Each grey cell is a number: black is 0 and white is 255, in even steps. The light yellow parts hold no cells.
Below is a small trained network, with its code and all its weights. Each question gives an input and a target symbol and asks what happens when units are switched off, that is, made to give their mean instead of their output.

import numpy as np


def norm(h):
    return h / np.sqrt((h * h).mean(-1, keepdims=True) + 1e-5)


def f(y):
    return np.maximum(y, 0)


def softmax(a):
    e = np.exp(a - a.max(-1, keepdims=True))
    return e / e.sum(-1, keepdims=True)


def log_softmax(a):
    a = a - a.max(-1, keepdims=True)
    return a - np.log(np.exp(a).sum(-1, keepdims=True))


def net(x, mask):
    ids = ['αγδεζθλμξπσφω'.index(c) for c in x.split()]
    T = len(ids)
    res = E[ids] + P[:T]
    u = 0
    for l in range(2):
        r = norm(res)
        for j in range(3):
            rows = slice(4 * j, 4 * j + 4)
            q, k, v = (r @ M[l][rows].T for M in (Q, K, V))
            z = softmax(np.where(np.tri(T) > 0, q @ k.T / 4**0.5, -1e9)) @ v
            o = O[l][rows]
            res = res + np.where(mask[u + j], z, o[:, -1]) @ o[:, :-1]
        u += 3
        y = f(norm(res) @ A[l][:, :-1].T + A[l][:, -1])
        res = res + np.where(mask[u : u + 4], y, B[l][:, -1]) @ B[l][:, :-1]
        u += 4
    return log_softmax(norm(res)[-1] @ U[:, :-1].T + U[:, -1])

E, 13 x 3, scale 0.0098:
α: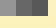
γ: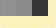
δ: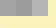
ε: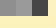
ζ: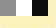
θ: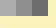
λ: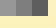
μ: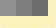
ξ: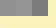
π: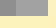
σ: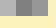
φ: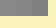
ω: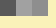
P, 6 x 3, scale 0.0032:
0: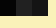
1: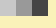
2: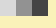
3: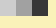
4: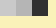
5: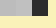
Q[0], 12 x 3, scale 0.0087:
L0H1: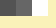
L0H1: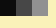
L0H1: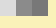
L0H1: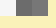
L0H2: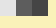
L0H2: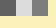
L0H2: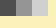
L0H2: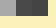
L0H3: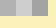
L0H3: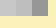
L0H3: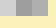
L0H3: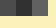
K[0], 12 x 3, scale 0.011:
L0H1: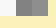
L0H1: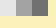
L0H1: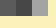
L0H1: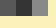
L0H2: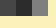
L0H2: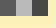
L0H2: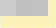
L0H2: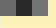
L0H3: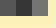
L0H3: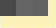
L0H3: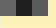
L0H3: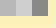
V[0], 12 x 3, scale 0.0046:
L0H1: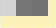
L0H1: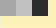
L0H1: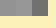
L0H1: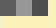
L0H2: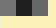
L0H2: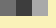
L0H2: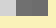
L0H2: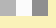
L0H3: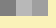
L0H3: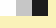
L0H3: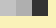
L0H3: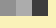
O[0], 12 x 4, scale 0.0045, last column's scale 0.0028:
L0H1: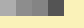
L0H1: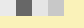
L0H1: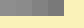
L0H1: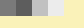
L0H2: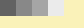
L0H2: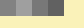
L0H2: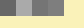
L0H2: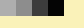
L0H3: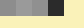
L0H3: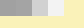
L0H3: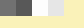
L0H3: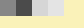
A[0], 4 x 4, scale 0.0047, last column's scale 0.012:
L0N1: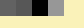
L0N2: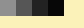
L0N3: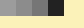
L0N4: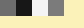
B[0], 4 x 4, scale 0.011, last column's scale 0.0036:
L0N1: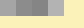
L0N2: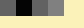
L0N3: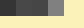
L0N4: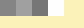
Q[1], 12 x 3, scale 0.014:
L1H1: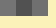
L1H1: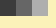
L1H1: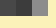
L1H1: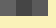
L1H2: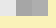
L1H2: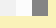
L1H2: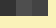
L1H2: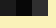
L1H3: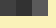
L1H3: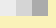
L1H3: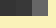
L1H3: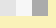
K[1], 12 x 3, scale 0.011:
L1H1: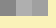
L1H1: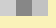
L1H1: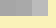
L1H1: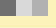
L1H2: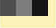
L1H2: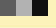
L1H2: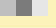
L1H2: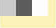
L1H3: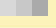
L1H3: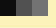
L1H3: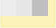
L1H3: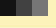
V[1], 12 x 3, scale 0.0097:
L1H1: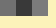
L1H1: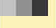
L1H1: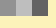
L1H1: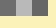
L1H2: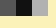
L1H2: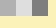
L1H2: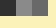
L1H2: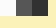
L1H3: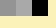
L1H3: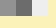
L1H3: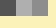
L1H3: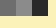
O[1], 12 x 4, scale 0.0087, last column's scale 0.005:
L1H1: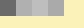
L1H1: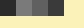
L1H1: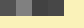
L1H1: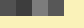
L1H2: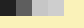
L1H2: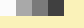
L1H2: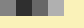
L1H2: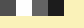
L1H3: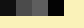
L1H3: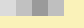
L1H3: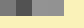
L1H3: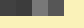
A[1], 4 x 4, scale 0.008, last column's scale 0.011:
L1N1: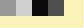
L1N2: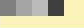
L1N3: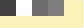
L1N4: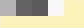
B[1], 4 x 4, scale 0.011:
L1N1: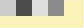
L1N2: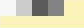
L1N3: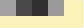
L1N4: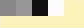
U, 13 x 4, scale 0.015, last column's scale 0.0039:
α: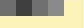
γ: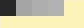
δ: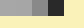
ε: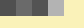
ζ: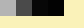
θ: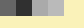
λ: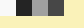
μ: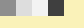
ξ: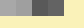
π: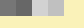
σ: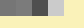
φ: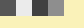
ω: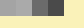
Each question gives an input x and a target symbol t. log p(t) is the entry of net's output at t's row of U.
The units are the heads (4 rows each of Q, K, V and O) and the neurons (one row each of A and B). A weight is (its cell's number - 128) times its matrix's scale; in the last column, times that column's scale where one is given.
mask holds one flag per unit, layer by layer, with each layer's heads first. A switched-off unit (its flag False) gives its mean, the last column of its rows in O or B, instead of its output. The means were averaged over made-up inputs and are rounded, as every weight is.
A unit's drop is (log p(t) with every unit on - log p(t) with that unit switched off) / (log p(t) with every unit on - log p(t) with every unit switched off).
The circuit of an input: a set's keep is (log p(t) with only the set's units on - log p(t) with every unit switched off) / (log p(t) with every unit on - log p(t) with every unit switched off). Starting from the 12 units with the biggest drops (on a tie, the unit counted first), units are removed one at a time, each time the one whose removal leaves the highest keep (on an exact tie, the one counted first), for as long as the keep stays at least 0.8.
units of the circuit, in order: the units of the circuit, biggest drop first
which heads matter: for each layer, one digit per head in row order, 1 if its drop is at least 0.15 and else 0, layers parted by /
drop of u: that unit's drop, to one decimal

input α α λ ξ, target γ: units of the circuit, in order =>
[L1H2]
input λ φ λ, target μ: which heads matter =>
010 / 010
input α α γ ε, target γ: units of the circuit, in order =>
[L0H3; L1H2]
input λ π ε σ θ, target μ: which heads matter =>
011 / 010
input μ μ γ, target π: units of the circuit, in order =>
[L0H3; L1H2; L1H1]
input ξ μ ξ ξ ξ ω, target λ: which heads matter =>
001 / 010
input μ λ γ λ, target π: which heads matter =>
011 / 010
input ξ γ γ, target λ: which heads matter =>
001 / 010
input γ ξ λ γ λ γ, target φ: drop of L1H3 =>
0.1
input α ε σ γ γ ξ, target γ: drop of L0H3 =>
0.7
